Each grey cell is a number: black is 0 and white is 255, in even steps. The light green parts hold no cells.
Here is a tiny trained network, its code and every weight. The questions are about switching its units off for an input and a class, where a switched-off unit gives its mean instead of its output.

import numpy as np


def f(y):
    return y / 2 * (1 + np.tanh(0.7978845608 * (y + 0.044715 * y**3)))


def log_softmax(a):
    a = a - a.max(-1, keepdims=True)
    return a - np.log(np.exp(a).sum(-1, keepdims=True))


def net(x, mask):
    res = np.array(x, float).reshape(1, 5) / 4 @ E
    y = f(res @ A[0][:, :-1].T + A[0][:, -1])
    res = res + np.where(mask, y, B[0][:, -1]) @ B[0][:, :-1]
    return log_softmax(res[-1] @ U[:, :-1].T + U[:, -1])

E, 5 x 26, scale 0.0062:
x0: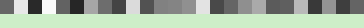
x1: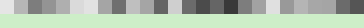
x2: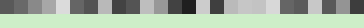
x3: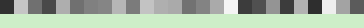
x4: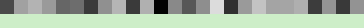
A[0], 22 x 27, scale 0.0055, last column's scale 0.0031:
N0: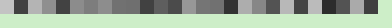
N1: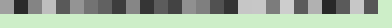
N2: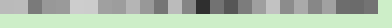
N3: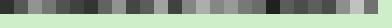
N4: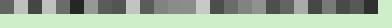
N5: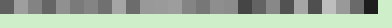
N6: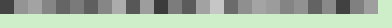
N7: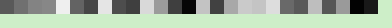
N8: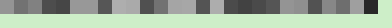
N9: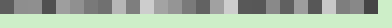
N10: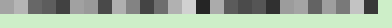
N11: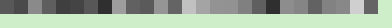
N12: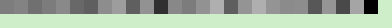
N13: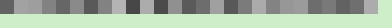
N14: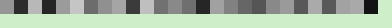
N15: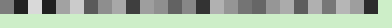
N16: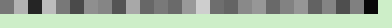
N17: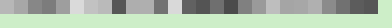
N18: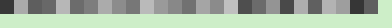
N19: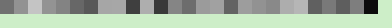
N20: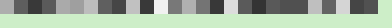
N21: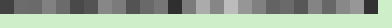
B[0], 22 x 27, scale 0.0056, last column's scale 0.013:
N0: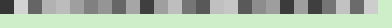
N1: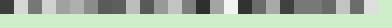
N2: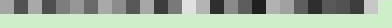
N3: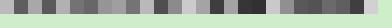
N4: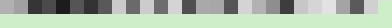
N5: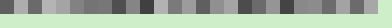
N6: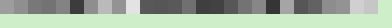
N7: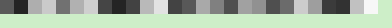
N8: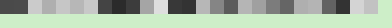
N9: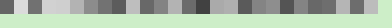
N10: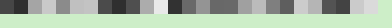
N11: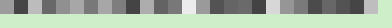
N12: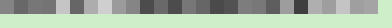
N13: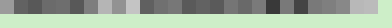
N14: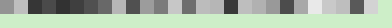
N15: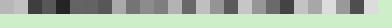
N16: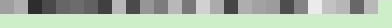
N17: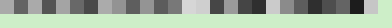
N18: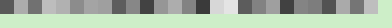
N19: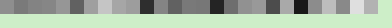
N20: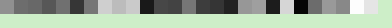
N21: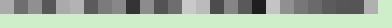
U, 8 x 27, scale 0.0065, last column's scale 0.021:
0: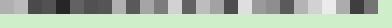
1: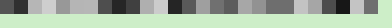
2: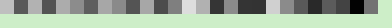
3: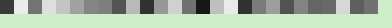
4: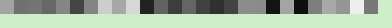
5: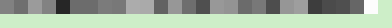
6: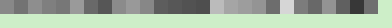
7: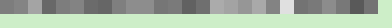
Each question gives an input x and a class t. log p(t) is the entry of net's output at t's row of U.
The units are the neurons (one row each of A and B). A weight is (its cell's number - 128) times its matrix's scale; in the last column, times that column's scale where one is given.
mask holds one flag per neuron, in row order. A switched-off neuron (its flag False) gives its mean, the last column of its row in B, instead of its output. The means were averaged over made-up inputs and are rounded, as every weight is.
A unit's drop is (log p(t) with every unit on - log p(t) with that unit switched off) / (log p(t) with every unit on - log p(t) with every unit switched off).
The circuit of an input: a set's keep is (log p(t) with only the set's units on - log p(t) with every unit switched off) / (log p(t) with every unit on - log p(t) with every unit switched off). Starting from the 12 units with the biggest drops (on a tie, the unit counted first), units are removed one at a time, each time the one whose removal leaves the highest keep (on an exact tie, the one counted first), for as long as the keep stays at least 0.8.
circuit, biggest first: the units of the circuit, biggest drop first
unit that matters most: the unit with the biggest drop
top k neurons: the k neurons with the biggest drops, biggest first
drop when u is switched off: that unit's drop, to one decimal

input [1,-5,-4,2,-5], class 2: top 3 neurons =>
[N11; N3; N7]
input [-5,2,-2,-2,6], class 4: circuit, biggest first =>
[N19]
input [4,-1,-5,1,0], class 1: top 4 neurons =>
[N10; N14; N15; N8]
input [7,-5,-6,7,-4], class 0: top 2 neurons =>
[N4; N16]
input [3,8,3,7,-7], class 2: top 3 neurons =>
[N2; N17; N1]
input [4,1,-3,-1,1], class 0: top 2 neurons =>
[N7; N4]
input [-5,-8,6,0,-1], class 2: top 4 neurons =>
[N3; N21; N10; N8]
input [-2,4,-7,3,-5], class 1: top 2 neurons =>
[N10; N8]
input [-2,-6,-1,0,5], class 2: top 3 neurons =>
[N3; N20; N11]
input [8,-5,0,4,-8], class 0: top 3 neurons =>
[N4; N16; N6]
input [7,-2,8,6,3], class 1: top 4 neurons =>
[N7; N14; N15; N18]
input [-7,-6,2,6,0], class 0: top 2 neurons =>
[N15; N14]
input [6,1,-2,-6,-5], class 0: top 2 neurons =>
[N4; N16]
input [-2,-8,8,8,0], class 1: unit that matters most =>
N7
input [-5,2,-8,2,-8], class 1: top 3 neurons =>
[N10; N8; N6]
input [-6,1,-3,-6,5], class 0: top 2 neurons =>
[N14; N15]
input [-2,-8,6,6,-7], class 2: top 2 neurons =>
[N3; N21]
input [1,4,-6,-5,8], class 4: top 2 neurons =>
[N7; N6]
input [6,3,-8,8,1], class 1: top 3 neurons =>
[N10; N8; N1]
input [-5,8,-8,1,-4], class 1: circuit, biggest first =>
[N10]
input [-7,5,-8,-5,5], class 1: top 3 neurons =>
[N10; N8; N4]
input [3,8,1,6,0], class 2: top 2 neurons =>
[N2; N17]
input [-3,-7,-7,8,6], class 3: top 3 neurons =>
[N9; N7; N5]
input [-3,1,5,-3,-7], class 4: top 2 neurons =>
[N20; N10]
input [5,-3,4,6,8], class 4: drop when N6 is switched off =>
0.2
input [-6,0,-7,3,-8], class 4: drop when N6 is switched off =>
-0.1
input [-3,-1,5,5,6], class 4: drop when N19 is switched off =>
0.4
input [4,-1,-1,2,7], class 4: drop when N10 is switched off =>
0.0
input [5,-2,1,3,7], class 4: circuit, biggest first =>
[N6]
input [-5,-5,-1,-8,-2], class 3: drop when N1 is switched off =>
0.5
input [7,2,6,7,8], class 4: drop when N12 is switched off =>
0.3
